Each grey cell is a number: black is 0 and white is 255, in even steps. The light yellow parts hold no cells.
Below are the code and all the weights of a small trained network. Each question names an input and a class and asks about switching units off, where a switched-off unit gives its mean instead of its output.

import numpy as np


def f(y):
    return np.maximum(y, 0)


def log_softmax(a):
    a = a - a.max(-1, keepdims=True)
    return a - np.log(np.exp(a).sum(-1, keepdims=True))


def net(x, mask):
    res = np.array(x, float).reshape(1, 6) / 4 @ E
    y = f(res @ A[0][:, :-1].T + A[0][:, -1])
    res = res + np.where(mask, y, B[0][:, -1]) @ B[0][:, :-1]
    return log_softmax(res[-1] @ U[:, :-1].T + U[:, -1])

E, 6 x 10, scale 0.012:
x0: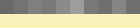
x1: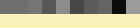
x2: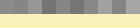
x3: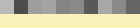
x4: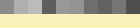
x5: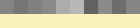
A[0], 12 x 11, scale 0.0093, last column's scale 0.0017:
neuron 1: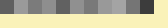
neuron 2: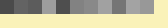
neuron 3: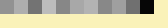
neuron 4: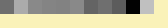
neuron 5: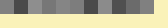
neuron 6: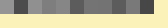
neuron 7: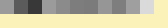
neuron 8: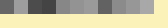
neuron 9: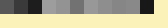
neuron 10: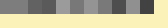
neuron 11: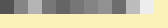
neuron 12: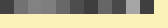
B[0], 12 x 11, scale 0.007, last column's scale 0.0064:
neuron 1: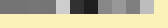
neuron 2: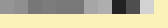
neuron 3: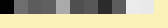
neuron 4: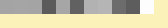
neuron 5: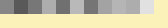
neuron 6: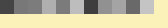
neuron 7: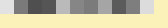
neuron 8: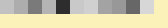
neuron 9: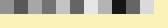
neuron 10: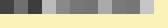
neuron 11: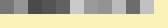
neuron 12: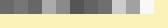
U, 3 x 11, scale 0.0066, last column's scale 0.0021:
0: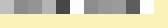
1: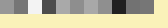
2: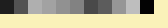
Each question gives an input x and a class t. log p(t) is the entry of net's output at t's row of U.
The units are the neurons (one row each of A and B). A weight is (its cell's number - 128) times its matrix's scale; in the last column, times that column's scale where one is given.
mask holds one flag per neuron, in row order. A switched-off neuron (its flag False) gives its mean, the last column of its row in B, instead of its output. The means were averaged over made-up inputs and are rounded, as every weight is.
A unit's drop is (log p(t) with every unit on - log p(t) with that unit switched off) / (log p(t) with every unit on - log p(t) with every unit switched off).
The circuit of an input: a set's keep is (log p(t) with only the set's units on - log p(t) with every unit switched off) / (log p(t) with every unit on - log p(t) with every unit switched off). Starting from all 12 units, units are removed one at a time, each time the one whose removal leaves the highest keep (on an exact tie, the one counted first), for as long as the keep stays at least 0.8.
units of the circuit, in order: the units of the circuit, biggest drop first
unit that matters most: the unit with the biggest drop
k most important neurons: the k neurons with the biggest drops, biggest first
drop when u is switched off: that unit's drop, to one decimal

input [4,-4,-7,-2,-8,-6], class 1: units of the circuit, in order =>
(neuron 9; neuron 2)
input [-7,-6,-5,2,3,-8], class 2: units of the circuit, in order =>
(neuron 3; neuron 8)
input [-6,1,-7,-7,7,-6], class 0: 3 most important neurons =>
(neuron 8; neuron 9; neuron 3)
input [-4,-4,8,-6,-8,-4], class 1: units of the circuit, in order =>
(neuron 9; neuron 2)
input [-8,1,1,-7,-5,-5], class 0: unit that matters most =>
neuron 8
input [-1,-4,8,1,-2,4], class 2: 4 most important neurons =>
(neuron 8; neuron 3; neuron 4; neuron 9)
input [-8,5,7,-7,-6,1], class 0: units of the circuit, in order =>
(neuron 11; neuron 8)
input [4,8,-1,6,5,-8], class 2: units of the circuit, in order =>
(neuron 12; neuron 6)
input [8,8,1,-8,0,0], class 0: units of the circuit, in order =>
(neuron 8; neuron 11)
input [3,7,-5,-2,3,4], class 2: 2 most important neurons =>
(neuron 12; neuron 10)
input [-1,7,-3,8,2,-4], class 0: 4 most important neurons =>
(neuron 3; neuron 5; neuron 1; neuron 4)
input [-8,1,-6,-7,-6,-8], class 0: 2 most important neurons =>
(neuron 8; neuron 3)
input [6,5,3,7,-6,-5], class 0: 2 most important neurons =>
(neuron 3; neuron 5)
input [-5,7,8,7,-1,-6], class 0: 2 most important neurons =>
(neuron 3; neuron 11)
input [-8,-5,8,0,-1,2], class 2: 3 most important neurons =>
(neuron 3; neuron 8; neuron 4)
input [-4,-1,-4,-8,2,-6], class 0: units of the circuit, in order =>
(neuron 8)
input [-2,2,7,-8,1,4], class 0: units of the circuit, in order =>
(neuron 8; neuron 11)
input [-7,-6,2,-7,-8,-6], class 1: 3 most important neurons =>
(neuron 9; neuron 2; neuron 3)
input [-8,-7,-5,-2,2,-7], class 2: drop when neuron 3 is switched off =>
0.4
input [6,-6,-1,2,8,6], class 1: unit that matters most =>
neuron 4
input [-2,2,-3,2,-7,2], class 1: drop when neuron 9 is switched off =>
0.6
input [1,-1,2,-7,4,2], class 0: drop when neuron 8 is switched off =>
0.5
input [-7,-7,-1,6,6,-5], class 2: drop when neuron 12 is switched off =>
-0.1
